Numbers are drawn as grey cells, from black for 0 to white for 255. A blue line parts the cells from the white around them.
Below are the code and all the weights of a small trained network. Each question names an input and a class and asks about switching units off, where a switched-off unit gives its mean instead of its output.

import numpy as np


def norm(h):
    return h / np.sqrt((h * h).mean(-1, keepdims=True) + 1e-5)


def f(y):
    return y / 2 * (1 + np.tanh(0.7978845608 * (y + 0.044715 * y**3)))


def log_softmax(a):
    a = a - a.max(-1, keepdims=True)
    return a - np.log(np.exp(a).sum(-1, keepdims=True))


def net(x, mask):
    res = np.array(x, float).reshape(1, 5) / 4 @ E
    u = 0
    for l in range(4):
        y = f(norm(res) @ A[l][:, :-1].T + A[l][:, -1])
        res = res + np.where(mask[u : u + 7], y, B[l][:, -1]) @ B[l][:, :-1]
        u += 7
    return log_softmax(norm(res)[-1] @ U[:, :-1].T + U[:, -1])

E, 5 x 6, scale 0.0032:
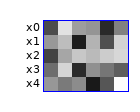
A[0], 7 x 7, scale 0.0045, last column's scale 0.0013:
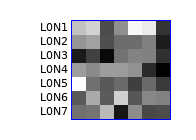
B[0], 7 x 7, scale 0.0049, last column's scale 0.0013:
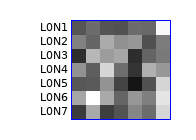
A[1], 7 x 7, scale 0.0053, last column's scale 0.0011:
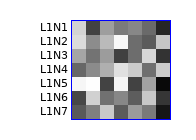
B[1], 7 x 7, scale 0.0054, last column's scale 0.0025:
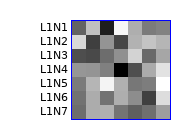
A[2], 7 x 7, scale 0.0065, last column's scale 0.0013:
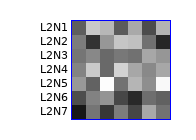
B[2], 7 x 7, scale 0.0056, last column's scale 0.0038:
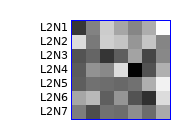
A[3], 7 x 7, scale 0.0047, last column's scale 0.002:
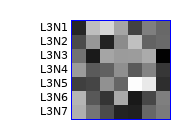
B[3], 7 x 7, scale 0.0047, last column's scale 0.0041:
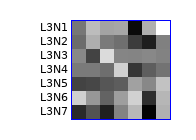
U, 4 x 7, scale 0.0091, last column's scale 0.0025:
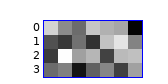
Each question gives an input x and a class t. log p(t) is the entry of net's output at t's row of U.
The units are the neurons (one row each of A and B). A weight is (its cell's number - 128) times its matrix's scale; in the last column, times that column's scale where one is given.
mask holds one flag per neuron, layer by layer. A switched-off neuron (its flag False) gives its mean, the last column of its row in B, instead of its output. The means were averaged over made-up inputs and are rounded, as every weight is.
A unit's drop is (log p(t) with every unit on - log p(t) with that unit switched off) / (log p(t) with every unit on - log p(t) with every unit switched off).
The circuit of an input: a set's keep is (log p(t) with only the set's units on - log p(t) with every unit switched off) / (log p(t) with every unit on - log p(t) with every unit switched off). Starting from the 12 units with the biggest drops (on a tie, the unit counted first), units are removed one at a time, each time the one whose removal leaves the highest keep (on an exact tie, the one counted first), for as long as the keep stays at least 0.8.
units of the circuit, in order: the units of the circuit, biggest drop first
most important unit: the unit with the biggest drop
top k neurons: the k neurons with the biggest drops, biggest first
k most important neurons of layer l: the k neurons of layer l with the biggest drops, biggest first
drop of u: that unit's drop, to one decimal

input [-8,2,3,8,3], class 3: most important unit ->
L0N1
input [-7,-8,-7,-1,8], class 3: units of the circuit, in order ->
[L3N7; L1N1]
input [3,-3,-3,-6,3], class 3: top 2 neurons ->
[L0N7; L1N5]
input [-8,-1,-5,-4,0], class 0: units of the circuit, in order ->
[L2N2; L1N1]
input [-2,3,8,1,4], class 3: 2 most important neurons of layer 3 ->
[L3N2; L3N5]
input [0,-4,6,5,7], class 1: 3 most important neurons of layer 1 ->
[L1N5; L1N3; L1N1]
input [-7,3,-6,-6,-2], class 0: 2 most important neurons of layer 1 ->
[L1N4; L1N1]
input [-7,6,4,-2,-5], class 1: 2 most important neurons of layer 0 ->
[L0N7; L0N5]
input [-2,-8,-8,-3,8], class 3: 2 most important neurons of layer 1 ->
[L1N2; L1N1]
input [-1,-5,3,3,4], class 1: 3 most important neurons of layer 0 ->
[L0N6; L0N3; L0N5]
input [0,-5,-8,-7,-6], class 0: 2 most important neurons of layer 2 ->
[L2N2; L2N3]
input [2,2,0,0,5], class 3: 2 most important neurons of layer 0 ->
[L0N1; L0N6]
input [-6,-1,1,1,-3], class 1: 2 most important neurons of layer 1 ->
[L1N4; L1N6]
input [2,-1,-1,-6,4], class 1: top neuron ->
[L1N3]
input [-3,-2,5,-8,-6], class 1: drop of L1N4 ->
0.2
